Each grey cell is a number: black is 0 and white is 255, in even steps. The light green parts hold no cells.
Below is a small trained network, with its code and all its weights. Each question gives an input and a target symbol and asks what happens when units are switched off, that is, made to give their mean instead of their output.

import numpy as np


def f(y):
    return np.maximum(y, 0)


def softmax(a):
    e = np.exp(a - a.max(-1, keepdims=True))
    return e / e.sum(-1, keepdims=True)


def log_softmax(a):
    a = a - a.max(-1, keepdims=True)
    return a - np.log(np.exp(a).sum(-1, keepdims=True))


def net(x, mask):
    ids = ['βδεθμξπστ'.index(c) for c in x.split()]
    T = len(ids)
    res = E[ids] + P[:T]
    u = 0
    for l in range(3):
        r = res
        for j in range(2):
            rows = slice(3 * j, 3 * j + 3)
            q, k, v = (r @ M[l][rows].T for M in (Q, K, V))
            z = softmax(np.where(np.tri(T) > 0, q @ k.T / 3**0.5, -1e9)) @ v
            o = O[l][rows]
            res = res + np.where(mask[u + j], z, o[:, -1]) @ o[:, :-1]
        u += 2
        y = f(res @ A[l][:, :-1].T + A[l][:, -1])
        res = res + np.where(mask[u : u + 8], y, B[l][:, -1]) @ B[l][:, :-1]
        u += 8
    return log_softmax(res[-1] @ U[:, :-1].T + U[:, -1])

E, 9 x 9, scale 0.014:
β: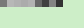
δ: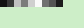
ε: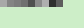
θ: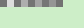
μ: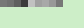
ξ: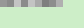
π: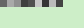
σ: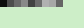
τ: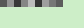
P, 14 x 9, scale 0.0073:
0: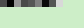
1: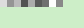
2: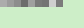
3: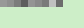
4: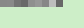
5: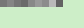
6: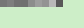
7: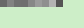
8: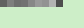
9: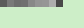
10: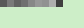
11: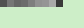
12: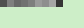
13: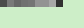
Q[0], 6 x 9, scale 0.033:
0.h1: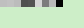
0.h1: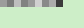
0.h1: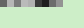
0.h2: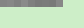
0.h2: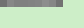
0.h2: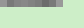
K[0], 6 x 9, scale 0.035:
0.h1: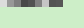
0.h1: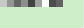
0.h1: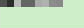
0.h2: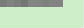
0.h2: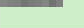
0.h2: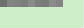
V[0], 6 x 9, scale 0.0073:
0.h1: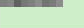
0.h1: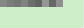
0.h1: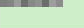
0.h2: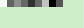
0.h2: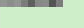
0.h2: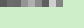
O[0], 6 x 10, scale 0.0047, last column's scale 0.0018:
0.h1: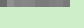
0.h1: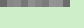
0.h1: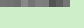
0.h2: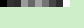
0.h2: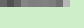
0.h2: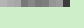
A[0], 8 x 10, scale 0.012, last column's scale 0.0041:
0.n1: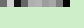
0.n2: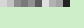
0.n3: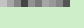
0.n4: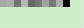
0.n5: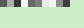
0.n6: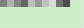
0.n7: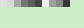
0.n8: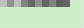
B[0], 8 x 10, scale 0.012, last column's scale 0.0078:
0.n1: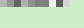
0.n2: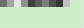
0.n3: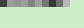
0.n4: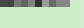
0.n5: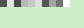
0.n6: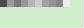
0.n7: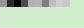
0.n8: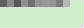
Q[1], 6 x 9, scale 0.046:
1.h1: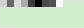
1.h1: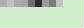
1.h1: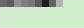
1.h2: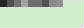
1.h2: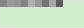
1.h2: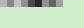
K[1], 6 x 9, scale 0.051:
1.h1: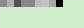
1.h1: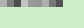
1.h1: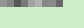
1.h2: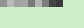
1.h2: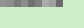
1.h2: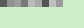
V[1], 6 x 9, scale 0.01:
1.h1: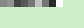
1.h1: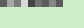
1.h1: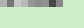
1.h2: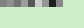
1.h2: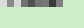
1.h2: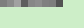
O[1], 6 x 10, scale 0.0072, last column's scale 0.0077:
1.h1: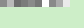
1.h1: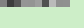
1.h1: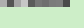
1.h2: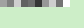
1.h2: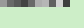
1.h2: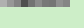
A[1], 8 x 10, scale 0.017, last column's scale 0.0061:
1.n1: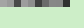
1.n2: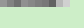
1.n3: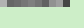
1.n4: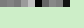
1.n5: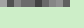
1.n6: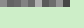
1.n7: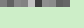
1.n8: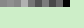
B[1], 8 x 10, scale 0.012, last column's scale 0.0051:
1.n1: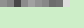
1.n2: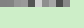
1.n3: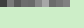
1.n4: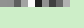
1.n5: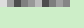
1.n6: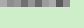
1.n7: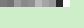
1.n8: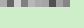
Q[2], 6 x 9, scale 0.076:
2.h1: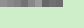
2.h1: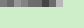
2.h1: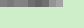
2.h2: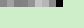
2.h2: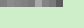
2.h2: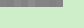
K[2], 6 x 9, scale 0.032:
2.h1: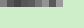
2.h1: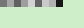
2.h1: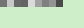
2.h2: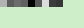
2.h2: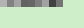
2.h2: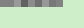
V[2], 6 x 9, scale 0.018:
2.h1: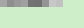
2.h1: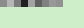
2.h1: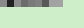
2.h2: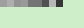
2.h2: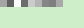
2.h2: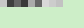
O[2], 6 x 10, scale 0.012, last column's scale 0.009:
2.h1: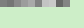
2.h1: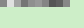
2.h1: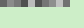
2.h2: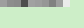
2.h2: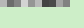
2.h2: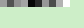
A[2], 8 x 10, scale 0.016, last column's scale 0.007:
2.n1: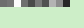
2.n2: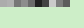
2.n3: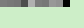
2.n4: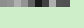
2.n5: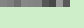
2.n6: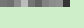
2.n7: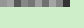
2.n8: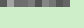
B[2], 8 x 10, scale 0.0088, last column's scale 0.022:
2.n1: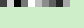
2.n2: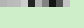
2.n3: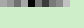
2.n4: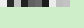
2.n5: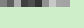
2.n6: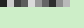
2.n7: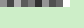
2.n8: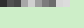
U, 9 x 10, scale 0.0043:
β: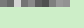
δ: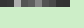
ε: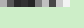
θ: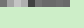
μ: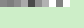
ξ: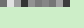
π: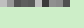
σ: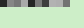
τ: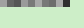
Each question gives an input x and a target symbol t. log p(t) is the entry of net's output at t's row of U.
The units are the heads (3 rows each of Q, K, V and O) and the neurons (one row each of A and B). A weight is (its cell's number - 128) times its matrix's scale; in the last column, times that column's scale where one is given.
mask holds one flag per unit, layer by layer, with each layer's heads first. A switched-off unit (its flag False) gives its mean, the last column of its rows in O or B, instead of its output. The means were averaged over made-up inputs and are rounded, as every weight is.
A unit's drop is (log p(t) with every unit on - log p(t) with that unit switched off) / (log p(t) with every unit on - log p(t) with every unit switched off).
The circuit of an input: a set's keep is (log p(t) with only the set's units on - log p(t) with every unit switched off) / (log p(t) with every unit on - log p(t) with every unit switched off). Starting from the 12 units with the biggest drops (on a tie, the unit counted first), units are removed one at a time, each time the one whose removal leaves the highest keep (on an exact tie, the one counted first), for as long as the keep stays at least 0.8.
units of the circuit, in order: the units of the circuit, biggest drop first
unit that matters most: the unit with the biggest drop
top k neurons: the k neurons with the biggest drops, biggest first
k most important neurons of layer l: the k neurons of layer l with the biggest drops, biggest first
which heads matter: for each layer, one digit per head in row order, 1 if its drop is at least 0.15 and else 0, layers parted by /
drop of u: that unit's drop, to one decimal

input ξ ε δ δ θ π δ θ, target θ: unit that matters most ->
0.n5
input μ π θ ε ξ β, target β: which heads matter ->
00 / 01 / 01
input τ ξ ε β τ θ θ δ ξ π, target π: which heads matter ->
00 / 00 / 01
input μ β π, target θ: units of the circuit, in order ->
(2.h1; 1.h1; 2.h2)
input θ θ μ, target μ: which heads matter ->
00 / 00 / 10
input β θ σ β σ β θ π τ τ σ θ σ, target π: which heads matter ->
00 / 10 / 01
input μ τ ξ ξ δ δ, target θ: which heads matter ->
01 / 10 / 11
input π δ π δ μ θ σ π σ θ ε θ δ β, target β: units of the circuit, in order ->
(2.n4; 1.h2)
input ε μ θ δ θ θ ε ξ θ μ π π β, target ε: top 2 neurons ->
(0.n5; 0.n6)
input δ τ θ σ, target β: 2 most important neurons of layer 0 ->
(0.n5; 0.n1)
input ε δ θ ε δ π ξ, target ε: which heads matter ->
01 / 01 / 11
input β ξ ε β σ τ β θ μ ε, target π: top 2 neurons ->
(0.n2; 0.n7)
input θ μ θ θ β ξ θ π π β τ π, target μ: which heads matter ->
01 / 00 / 10
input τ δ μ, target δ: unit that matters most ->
1.h2
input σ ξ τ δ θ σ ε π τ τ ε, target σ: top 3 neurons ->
(0.n2; 0.n5; 0.n7)
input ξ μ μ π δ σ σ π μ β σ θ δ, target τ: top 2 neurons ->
(0.n6; 0.n5)
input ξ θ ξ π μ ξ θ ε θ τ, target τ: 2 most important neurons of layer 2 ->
(2.n6; 2.n8)
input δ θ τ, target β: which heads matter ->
01 / 00 / 01
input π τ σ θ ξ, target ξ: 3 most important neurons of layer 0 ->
(0.n6; 0.n2; 0.n8)
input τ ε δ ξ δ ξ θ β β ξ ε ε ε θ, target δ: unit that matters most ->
2.n7
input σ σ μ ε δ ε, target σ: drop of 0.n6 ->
1.1
